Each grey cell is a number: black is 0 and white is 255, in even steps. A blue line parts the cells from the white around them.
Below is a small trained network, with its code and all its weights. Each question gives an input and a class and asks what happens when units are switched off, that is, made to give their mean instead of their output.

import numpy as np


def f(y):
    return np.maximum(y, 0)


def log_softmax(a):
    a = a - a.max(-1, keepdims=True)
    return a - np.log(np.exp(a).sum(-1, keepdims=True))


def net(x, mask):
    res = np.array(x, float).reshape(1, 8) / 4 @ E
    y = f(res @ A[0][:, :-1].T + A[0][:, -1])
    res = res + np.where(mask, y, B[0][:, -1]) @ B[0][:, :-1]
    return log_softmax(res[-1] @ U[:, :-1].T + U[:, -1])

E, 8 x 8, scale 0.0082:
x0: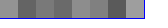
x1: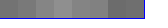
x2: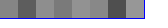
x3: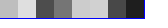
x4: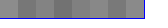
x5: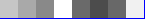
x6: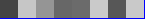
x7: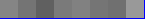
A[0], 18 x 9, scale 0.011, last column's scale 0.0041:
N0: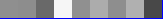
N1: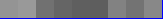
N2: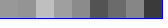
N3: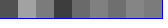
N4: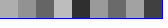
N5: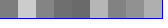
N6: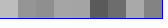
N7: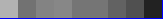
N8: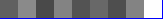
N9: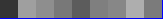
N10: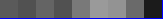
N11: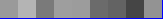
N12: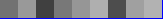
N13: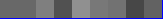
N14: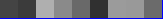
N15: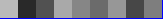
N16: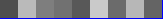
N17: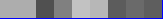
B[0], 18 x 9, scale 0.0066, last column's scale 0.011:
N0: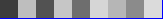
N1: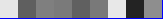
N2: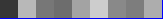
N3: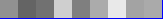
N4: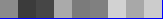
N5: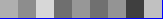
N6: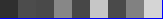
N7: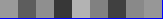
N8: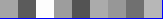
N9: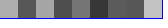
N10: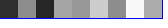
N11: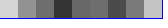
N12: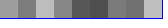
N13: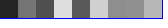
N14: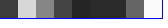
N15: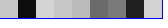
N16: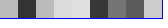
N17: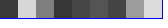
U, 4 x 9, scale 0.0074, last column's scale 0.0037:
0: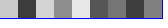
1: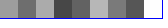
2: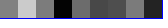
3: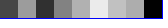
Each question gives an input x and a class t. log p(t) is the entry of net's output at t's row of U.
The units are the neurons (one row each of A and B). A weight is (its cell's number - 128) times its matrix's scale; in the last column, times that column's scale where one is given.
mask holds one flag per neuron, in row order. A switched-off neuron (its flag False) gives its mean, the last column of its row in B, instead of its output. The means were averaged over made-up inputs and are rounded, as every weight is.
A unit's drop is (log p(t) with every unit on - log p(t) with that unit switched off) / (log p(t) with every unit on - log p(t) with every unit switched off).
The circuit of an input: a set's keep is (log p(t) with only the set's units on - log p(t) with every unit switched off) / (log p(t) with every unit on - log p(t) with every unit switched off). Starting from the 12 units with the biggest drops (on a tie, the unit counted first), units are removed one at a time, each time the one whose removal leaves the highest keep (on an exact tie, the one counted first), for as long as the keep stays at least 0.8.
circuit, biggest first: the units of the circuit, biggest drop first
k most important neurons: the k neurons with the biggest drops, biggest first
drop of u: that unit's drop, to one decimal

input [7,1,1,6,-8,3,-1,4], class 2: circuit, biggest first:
[N17]
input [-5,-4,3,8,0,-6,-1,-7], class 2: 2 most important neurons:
[N17 N11]
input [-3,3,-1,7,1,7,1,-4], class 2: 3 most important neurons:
[N17 N11 N13]
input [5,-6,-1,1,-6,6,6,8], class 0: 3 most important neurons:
[N16 N12 N5]
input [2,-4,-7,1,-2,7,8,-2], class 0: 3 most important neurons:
[N16 N5 N9]
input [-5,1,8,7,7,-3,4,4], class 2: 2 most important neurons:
[N17 N15]
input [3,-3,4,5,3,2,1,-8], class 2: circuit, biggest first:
[N17 N15]
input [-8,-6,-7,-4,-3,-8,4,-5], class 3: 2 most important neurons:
[N10 N3]
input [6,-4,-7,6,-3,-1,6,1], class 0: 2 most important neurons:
[N16 N14]
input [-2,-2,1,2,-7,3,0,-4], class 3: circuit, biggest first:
[N14 N15]
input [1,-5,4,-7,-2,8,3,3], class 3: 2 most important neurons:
[N0 N4]
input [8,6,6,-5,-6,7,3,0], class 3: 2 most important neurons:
[N0 N4]
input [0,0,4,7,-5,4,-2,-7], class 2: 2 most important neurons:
[N17 N11]
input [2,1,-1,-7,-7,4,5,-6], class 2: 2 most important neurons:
[N14 N15]
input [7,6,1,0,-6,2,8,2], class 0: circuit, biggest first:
[N16]
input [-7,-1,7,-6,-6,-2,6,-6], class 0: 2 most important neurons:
[N16 N17]
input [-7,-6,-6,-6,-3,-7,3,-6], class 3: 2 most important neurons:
[N10 N3]
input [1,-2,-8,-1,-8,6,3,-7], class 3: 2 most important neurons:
[N0 N15]
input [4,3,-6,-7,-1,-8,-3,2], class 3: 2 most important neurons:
[N10 N13]
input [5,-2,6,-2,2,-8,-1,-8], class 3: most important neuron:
[N10]
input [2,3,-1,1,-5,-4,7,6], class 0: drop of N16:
0.3
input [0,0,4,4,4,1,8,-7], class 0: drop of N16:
0.5
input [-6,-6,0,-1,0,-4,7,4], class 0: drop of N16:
0.2
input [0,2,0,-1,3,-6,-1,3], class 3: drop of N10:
0.1
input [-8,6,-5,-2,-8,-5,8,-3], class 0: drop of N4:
0.0
